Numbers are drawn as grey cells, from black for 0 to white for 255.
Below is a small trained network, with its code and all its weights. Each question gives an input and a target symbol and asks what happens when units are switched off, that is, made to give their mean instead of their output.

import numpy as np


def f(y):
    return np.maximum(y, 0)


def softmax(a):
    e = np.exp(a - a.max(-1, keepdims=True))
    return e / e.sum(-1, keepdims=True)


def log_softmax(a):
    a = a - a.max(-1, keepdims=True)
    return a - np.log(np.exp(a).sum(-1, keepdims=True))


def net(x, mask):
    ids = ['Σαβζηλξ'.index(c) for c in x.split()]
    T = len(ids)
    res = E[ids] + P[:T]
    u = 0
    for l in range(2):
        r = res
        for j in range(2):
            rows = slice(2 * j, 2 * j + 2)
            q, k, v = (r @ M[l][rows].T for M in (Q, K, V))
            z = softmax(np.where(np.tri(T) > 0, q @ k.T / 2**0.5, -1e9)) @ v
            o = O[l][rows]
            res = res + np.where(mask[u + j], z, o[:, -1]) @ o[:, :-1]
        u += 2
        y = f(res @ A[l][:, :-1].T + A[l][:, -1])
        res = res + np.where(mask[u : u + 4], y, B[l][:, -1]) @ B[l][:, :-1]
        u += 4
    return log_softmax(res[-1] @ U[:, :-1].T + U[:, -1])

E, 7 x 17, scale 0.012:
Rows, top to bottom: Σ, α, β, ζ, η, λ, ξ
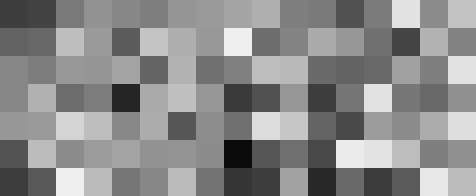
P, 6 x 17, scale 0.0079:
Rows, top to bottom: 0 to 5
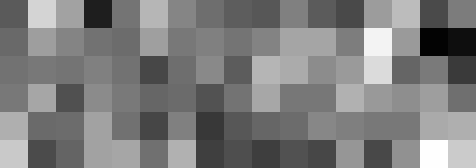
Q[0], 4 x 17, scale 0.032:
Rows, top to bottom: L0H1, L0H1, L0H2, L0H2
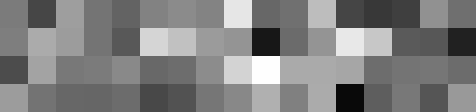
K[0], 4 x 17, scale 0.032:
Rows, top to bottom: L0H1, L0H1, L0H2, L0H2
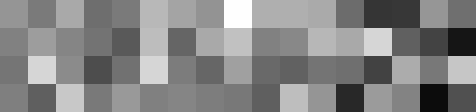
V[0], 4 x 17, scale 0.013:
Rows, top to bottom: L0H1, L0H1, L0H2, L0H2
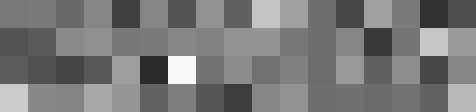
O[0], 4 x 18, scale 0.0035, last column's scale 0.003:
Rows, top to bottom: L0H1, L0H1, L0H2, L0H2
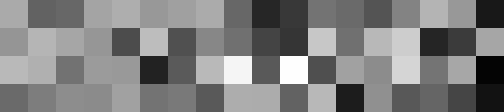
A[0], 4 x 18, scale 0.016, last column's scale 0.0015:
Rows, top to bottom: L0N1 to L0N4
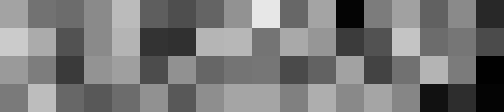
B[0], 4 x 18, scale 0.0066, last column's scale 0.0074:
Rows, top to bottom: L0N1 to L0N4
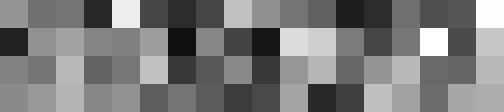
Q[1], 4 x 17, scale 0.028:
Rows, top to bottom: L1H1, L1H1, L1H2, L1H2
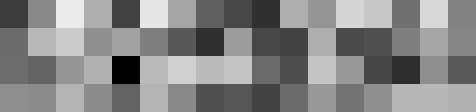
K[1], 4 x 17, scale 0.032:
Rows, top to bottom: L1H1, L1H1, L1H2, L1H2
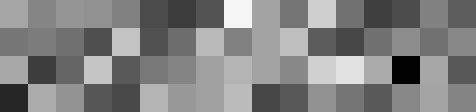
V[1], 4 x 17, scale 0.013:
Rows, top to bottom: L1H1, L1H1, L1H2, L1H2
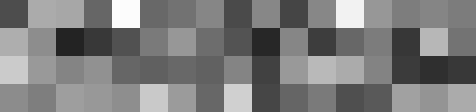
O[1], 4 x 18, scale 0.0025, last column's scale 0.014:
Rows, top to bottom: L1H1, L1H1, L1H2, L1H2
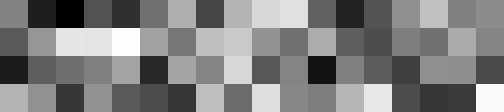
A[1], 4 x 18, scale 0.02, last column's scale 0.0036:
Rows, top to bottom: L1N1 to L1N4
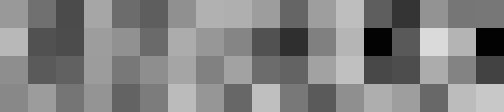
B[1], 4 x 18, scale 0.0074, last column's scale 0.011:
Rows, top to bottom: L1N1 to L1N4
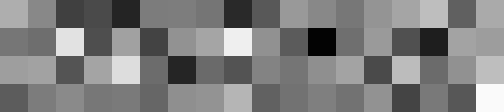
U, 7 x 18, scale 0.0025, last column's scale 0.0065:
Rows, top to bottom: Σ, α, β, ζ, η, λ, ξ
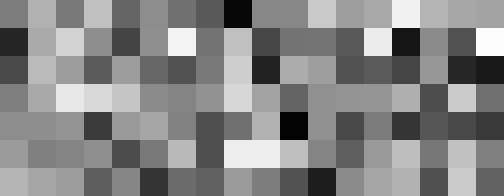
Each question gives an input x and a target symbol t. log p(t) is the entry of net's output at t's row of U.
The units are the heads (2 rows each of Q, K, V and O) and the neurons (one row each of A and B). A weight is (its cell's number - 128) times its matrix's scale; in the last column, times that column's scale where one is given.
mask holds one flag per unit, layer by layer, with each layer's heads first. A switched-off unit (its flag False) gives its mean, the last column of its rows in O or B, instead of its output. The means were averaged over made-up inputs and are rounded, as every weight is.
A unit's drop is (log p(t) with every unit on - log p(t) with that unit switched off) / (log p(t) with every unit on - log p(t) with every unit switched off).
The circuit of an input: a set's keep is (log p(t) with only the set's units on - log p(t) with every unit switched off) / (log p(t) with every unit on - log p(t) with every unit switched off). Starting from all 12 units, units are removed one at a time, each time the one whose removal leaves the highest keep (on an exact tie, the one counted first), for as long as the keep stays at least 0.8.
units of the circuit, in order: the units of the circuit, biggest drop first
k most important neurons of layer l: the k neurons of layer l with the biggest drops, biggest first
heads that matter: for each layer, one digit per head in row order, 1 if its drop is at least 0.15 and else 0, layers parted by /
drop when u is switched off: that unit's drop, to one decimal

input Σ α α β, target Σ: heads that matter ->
01 / 01
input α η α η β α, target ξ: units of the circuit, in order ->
(L1N2 L1N3)
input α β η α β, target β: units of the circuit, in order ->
(L0H2 L0N2 L0N1)
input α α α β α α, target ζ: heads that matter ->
01 / 00
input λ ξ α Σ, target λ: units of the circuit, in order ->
(L1H1)
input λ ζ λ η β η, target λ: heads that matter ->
10 / 10
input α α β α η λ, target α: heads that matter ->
10 / 00
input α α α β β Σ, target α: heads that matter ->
11 / 00
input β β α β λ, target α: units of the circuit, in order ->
(L0N1 L1N4 L0N2)
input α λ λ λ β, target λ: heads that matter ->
10 / 10
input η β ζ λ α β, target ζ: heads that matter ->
10 / 10
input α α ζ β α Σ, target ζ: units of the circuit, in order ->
(L1H1 L0H1)
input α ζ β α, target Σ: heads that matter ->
11 / 00
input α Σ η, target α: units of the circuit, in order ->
(L0H2 L1N4 L0N1 L0N2)
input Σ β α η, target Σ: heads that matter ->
01 / 01
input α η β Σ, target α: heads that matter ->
01 / 00
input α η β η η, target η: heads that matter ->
01 / 00
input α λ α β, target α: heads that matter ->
11 / 00
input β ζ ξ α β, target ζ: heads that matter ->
00 / 10
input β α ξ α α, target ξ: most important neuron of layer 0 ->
(L0N4)
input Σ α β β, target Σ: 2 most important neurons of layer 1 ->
(L1N4 L1N2)
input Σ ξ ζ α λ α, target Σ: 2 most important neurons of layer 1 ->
(L1N1 L1N3)
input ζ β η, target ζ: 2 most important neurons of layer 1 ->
(L1N1 L1N4)
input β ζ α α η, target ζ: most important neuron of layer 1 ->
(L1N1)
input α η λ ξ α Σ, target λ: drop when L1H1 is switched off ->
0.7
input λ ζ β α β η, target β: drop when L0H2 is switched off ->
1.3
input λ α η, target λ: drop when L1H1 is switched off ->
0.5
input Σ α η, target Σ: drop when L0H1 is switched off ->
0.1
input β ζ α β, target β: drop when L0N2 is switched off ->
0.7
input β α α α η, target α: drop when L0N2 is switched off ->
0.2
